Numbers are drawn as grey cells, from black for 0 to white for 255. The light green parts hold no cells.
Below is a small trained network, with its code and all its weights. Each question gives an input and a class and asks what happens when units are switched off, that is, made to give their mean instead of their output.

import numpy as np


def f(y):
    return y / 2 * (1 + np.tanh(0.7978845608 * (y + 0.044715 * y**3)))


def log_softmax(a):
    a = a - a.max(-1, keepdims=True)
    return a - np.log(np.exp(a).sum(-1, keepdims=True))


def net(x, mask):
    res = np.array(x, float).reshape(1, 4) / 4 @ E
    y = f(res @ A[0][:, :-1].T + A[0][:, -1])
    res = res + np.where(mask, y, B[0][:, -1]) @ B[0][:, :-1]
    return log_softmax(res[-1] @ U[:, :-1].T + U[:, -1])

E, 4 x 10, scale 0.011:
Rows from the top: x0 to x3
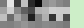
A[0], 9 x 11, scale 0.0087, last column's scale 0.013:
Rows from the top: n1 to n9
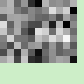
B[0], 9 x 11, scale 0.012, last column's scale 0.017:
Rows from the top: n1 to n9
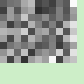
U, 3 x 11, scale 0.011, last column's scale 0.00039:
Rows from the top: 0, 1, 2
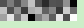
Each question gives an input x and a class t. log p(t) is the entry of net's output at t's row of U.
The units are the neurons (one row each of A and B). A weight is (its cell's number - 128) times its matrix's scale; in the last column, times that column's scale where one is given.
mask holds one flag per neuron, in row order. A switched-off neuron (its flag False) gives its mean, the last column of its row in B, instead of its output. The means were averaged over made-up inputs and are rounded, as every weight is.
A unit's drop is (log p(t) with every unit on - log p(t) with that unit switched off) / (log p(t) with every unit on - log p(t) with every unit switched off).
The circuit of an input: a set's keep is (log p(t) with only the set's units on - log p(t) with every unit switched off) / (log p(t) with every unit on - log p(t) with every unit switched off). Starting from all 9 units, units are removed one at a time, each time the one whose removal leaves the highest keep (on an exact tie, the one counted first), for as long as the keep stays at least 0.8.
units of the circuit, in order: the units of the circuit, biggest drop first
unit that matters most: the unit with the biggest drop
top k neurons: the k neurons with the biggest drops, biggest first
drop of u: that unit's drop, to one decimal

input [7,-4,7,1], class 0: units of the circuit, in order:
(n1)
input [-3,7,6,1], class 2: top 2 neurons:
(n5 n9)
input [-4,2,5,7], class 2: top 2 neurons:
(n5 n6)
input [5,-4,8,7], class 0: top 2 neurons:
(n1 n6)
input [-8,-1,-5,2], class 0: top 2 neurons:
(n9 n7)
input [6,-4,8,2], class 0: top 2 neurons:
(n1 n6)
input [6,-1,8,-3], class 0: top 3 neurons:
(n1 n4 n6)
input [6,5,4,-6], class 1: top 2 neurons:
(n9 n6)
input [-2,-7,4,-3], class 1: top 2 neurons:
(n1 n4)
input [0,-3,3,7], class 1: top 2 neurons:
(n1 n2)
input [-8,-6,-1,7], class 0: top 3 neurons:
(n9 n7 n6)
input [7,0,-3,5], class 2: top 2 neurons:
(n8 n4)
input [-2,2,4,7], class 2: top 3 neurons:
(n5 n9 n6)
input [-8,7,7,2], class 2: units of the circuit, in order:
(n5)
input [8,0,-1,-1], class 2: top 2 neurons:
(n8 n4)
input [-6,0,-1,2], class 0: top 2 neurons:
(n9 n6)
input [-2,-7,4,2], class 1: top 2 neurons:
(n1 n4)
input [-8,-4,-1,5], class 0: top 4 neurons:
(n9 n7 n6 n4)
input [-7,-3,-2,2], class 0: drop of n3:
-0.1
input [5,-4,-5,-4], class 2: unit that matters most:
n8
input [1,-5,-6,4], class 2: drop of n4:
0.2
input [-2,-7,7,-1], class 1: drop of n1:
0.1
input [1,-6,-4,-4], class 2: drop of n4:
0.2
